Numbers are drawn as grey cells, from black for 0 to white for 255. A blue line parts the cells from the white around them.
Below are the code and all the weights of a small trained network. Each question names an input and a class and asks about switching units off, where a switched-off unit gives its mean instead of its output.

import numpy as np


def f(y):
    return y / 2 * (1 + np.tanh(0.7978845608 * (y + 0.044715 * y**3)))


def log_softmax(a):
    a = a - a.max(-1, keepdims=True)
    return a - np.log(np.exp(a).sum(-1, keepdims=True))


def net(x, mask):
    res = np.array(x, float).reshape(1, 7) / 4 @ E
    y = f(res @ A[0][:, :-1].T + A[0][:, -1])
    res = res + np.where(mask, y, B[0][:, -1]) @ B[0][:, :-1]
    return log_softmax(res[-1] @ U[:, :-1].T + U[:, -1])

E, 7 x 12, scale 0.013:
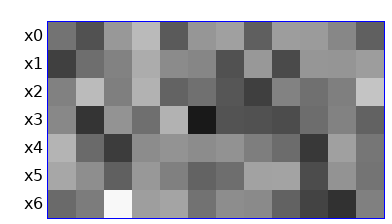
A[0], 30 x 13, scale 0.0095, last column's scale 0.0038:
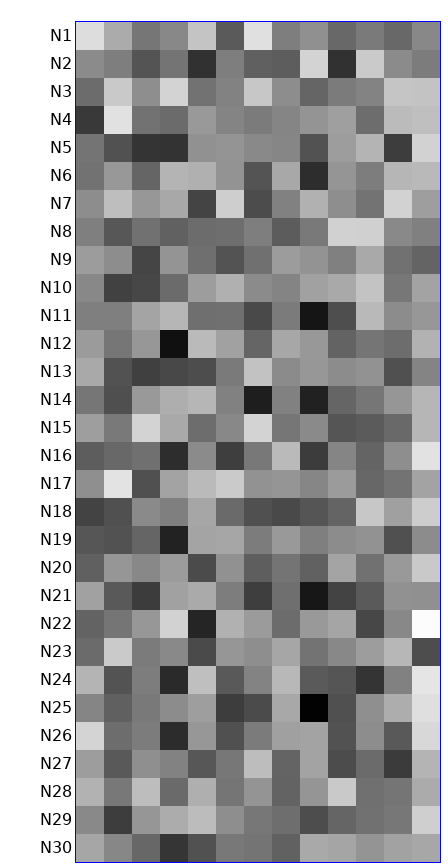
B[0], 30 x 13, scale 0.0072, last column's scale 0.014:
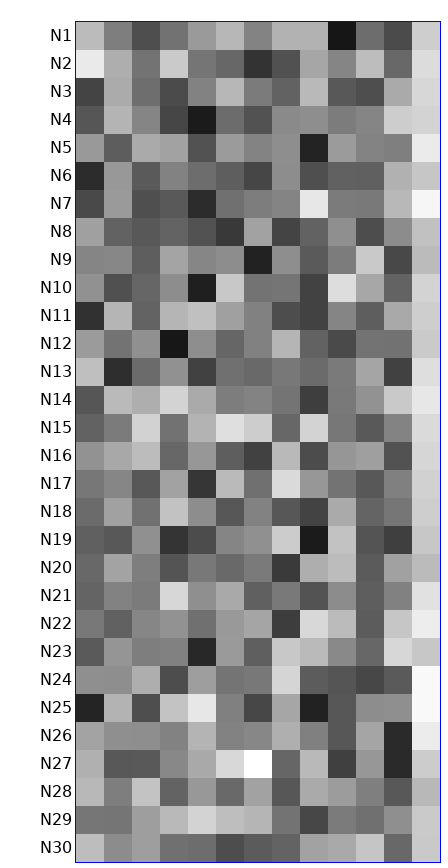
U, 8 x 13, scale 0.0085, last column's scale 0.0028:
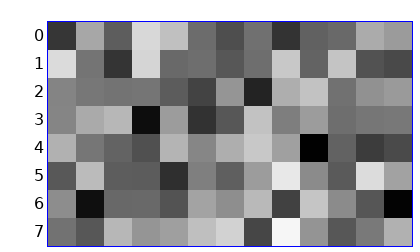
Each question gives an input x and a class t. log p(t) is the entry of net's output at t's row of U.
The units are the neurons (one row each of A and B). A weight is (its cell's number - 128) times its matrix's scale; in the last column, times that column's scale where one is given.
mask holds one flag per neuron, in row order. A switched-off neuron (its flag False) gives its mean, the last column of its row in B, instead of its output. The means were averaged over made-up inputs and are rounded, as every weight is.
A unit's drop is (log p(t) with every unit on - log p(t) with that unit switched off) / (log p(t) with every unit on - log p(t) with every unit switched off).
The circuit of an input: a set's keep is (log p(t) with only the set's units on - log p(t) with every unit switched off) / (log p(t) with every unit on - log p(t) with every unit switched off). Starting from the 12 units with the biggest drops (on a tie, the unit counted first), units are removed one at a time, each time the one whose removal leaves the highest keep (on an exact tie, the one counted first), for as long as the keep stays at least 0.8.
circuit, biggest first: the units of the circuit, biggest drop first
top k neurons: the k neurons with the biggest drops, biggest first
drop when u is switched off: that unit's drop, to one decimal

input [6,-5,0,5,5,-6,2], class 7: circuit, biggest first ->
(N15)
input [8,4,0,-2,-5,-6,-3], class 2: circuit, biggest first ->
(N8 N20)
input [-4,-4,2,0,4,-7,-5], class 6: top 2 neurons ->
(N5 N10)
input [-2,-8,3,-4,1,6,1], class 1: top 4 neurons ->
(N2 N24 N19 N30)
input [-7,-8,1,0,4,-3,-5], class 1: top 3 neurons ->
(N2 N30 N13)
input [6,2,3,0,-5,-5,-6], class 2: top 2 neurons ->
(N8 N17)
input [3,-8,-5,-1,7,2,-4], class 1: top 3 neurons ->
(N2 N13 N10)
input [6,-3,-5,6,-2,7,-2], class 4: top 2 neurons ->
(N27 N26)
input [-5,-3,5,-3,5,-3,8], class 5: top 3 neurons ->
(N3 N18 N15)
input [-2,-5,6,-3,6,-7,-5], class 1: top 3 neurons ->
(N2 N30 N13)
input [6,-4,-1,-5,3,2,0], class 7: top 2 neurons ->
(N15 N22)
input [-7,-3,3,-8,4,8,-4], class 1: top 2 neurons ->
(N2 N9)
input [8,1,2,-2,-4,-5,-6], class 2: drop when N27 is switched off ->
-0.1
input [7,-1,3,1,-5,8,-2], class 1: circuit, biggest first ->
(N2)
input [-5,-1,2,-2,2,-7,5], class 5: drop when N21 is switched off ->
0.2
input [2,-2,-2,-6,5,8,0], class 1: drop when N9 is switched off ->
0.0
